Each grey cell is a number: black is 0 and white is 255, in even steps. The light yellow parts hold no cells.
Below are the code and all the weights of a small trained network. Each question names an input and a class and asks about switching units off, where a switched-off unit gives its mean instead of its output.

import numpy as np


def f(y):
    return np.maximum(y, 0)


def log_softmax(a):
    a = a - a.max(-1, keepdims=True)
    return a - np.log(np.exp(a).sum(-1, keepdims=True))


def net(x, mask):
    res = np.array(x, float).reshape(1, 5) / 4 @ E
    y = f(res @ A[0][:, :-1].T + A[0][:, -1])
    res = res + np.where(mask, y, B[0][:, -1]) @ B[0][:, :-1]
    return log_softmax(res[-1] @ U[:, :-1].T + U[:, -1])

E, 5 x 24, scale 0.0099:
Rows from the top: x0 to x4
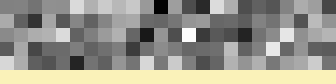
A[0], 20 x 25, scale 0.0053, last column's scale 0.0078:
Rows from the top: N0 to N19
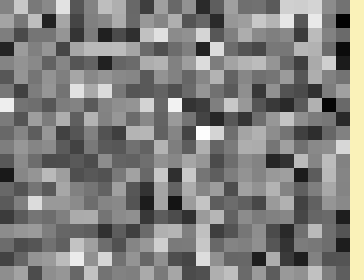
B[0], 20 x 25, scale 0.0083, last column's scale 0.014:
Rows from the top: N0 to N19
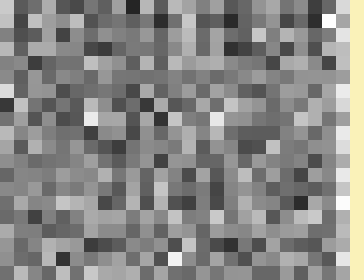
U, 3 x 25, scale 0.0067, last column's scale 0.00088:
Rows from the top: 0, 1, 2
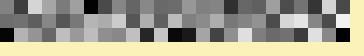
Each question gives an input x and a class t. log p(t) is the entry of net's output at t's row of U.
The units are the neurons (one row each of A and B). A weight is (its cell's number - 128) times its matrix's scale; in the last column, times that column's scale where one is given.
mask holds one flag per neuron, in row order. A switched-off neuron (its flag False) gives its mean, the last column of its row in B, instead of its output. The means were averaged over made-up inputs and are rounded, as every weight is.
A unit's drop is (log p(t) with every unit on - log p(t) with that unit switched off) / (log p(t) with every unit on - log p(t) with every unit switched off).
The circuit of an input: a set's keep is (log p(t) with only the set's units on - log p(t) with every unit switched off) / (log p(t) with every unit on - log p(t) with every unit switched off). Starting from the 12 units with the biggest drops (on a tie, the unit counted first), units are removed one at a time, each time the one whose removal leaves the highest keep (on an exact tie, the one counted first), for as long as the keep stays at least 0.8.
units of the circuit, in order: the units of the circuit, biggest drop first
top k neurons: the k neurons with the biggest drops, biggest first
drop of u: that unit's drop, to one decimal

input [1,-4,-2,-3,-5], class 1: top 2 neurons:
N18; N15
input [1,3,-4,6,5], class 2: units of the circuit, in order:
N7; N18
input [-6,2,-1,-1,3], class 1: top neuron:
N4
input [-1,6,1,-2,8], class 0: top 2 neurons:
N1; N18
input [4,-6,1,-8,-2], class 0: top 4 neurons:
N3; N4; N8; N7
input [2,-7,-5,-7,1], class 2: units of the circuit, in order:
N7; N18
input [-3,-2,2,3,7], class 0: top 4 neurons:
N1; N18; N15; N10
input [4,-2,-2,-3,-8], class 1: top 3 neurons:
N15; N18; N10
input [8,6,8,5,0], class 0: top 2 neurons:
N3; N4
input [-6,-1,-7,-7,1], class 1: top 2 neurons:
N4; N16
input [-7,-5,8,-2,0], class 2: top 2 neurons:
N14; N12
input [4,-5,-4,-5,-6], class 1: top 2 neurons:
N15; N18
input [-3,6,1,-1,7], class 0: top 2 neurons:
N1; N18
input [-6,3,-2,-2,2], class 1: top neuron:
N4
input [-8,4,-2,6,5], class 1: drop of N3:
0.2
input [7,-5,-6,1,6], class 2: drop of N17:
0.0
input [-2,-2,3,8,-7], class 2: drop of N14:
0.1
